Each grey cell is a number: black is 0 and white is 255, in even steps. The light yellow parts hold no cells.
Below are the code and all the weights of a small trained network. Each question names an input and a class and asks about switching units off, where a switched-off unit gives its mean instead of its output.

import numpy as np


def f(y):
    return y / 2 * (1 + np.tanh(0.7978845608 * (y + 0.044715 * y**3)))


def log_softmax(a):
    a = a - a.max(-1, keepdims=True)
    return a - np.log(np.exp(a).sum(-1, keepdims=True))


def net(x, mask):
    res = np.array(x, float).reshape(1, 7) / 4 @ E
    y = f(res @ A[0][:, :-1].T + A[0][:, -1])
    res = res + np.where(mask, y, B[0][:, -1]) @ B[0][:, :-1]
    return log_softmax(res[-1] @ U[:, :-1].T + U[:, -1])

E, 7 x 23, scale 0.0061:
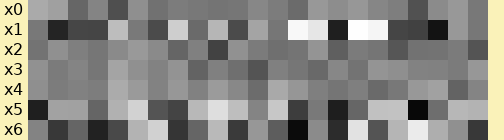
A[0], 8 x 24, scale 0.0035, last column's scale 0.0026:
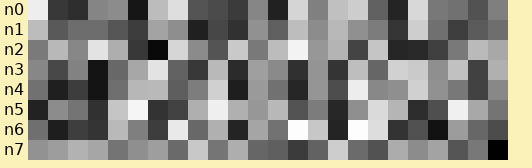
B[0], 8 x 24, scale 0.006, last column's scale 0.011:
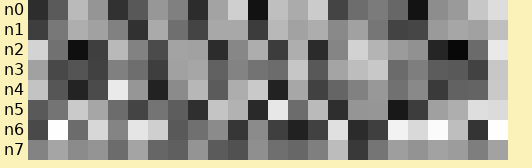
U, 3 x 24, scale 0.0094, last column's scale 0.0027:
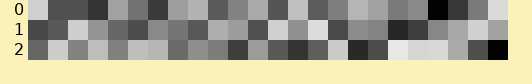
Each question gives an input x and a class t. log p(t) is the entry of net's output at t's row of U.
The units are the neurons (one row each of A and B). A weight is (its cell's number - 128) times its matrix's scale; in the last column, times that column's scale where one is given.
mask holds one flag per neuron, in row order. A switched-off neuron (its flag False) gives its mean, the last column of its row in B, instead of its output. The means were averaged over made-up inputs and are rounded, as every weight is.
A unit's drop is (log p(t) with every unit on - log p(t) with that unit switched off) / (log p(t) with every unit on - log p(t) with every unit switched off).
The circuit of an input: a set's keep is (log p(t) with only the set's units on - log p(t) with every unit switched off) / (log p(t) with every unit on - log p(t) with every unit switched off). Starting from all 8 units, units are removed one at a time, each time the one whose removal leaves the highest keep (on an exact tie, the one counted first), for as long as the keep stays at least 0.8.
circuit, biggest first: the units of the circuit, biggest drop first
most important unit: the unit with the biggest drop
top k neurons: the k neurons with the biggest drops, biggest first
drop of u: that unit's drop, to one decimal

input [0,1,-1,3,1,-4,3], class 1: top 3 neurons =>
(n2 n0 n1)
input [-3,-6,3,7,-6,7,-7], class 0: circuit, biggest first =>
(n2)
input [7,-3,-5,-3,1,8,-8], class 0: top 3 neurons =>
(n2 n0 n1)
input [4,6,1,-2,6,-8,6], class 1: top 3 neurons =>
(n0 n1 n2)
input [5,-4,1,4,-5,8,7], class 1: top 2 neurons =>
(n5 n2)
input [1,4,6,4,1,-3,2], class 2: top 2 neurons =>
(n6 n5)
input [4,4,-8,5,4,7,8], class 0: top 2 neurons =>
(n4 n3)
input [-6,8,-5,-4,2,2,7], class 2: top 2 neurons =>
(n6 n2)
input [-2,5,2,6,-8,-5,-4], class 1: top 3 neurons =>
(n0 n1 n4)
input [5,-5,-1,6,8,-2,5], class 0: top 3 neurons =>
(n6 n3 n4)
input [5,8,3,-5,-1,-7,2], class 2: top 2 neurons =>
(n6 n5)
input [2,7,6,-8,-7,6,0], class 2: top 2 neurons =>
(n6 n0)
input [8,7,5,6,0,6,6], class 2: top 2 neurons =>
(n6 n2)
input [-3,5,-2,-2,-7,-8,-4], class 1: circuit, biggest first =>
(n0)
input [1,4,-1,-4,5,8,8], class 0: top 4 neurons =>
(n4 n3 n0 n1)
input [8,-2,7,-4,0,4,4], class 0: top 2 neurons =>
(n6 n0)
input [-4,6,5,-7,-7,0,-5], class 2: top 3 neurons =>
(n6 n4 n3)
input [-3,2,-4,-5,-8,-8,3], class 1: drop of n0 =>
0.1
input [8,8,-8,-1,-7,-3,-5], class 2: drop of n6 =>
1.4
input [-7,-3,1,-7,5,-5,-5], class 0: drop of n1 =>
-0.1
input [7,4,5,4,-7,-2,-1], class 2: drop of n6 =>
0.3
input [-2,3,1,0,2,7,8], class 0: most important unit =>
n4
